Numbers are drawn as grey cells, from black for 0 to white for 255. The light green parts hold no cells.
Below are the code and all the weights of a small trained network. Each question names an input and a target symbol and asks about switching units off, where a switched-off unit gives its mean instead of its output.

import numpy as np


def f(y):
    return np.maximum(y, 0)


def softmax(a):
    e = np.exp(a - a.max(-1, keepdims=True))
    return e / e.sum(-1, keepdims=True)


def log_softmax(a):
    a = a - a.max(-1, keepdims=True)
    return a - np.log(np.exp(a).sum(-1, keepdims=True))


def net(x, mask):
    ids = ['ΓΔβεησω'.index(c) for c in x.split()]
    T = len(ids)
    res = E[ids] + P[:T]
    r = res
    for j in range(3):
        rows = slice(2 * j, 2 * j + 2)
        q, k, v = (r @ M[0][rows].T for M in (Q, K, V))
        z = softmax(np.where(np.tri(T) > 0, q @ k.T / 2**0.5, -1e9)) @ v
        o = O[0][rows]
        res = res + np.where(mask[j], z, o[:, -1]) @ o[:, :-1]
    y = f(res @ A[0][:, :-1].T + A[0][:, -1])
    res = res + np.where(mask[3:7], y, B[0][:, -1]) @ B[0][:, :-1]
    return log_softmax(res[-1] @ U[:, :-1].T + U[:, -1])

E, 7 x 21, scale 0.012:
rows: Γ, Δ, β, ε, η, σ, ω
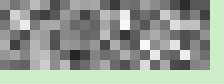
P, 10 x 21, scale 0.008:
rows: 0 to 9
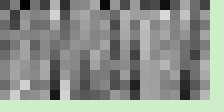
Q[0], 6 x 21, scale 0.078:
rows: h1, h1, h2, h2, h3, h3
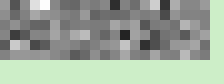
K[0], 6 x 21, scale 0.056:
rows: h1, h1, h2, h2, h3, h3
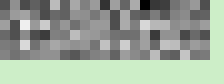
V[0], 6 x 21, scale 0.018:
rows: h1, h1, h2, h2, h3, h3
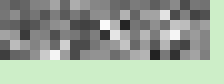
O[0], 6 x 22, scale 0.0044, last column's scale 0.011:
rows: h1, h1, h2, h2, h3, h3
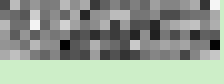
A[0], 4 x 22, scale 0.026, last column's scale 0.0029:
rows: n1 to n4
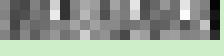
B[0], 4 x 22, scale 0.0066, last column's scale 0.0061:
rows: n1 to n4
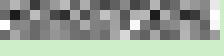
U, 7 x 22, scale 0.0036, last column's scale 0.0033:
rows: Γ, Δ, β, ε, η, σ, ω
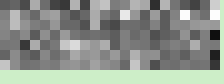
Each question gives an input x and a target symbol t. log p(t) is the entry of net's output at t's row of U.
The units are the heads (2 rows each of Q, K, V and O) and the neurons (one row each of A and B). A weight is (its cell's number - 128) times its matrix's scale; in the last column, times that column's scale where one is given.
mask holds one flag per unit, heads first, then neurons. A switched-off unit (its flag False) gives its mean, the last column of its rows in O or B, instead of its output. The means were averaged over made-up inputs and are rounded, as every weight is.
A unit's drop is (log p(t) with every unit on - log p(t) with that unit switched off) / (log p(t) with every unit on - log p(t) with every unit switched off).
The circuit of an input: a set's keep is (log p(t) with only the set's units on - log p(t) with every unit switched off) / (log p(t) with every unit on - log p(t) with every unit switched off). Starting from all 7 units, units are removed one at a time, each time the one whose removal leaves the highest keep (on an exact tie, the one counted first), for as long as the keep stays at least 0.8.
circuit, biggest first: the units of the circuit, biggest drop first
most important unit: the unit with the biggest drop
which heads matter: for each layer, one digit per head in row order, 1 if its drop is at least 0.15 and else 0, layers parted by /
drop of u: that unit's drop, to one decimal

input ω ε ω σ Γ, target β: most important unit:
h3
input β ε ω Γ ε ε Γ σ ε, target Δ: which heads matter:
101
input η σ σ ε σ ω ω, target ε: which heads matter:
010
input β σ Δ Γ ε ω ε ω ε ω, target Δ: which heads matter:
101
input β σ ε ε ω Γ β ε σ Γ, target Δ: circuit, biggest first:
[h3, h1, n4]
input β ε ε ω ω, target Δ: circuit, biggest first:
[h1, n4]
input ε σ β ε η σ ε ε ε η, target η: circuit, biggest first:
[h2, h3]
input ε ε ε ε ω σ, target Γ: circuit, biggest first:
[h3, n2]
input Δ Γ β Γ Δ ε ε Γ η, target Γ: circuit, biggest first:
[h3, h1]
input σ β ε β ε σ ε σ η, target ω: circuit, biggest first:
[n3, h1]
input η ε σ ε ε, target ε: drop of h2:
1.0
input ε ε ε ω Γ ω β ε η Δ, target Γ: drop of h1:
0.2
